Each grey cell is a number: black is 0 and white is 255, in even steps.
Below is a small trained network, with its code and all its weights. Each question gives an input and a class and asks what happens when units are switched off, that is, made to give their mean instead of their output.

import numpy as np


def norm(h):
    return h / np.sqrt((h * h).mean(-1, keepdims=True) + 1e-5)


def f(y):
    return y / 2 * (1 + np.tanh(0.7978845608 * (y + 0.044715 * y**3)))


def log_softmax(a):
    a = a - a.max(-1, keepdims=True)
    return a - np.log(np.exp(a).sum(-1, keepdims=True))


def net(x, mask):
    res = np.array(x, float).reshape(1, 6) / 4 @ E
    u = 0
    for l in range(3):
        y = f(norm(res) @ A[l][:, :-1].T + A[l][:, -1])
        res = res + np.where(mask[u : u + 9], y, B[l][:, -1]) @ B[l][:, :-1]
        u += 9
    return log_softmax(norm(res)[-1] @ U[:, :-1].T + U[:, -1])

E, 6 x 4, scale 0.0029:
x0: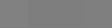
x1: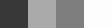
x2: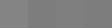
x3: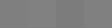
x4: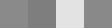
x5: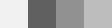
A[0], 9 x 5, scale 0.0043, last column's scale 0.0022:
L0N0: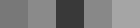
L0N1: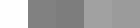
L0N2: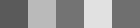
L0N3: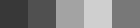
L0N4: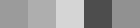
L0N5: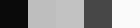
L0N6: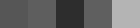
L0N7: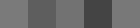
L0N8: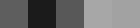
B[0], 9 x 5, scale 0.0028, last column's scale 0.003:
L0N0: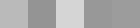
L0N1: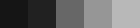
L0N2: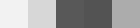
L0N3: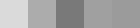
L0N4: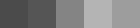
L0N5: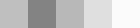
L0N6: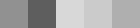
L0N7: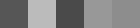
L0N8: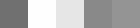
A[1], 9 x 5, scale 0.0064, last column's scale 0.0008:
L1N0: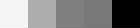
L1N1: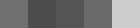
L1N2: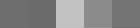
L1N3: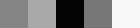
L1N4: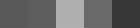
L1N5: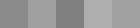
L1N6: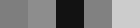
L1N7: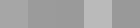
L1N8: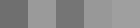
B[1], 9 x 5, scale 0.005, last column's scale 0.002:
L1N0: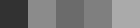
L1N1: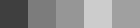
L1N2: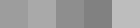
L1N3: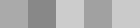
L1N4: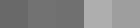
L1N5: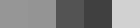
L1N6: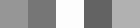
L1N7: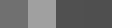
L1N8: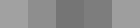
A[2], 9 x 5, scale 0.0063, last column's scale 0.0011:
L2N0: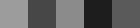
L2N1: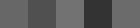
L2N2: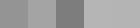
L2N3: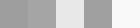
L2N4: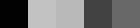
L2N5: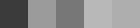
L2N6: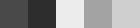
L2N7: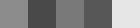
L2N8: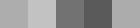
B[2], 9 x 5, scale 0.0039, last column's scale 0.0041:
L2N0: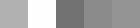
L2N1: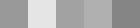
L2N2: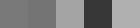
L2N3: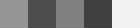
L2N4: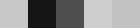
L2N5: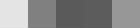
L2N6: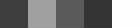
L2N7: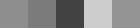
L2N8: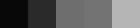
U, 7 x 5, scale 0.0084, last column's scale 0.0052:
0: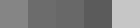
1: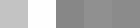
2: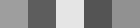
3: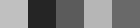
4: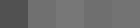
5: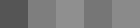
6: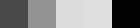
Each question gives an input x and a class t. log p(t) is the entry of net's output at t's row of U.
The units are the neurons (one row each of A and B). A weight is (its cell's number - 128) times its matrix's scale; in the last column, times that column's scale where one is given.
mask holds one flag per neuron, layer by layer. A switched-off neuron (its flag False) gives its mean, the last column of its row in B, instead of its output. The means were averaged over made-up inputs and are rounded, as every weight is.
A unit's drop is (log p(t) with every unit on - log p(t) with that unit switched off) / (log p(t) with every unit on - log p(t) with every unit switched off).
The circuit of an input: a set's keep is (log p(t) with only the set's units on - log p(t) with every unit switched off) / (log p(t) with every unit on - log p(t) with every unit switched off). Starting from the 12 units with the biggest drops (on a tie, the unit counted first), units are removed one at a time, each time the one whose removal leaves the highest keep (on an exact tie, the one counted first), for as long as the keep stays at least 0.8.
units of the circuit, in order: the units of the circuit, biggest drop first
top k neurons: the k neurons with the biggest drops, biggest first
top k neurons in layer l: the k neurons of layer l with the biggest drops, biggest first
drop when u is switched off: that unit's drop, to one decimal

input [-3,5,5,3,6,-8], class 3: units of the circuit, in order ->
(L2N4, L2N5)
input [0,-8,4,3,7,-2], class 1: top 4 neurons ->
(L2N0, L2N1, L1N6, L1N3)
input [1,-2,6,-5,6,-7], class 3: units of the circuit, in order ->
(L2N4)
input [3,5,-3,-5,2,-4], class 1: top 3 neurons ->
(L0N5, L1N6, L0N3)
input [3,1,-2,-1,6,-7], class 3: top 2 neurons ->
(L2N4, L1N3)
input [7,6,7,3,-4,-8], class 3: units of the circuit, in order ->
(L2N4, L2N6, L2N5, L1N6)
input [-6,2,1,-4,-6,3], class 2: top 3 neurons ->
(L0N5, L1N3, L1N6)
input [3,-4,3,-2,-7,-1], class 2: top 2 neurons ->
(L1N3, L1N6)
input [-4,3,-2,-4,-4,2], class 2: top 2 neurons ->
(L1N3, L0N5)
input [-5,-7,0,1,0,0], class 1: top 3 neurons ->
(L2N0, L2N1, L2N8)
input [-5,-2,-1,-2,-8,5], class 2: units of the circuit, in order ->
(L1N6, L1N3, L0N5)
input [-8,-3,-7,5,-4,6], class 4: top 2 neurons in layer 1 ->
(L1N1, L1N6)
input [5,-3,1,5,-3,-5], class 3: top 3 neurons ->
(L2N4, L0N6, L0N2)
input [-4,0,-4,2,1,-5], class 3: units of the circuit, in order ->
(L2N4)
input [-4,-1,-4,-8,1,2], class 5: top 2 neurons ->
(L2N6, L2N4)
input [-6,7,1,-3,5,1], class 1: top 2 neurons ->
(L2N6, L1N6)
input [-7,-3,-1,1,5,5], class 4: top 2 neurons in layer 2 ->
(L2N6, L2N4)
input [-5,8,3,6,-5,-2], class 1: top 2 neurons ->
(L2N6, L1N3)
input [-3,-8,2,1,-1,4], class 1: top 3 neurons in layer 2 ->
(L2N0, L2N1, L2N4)
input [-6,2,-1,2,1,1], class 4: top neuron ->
(L2N8)
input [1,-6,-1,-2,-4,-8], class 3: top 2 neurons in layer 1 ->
(L1N1, L1N5)
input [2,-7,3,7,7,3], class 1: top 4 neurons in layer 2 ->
(L2N0, L2N8, L2N1, L2N7)
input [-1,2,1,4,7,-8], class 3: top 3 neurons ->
(L2N4, L1N3, L1N6)
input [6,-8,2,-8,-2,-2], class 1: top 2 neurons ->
(L2N0, L2N1)
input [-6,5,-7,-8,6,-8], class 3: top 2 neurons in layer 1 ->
(L1N3, L1N6)
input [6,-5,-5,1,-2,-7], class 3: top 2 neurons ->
(L2N4, L0N1)
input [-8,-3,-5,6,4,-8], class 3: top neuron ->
(L2N4)
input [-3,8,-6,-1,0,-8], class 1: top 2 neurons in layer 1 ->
(L1N0, L1N8)
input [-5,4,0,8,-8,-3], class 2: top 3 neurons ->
(L1N3, L1N6, L2N6)
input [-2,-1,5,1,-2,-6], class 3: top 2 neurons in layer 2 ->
(L2N4, L2N6)
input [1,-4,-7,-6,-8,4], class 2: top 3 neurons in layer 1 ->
(L1N6, L1N3, L1N7)
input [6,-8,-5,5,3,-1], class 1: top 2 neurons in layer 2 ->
(L2N0, L2N1)
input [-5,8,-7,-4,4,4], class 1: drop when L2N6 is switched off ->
0.3
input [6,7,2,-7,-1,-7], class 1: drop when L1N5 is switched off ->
-0.1
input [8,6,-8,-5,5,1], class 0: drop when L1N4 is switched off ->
0.1
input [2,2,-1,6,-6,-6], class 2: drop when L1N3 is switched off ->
0.5
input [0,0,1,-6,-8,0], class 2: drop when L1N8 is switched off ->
0.0
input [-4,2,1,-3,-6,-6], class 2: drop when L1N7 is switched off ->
0.1
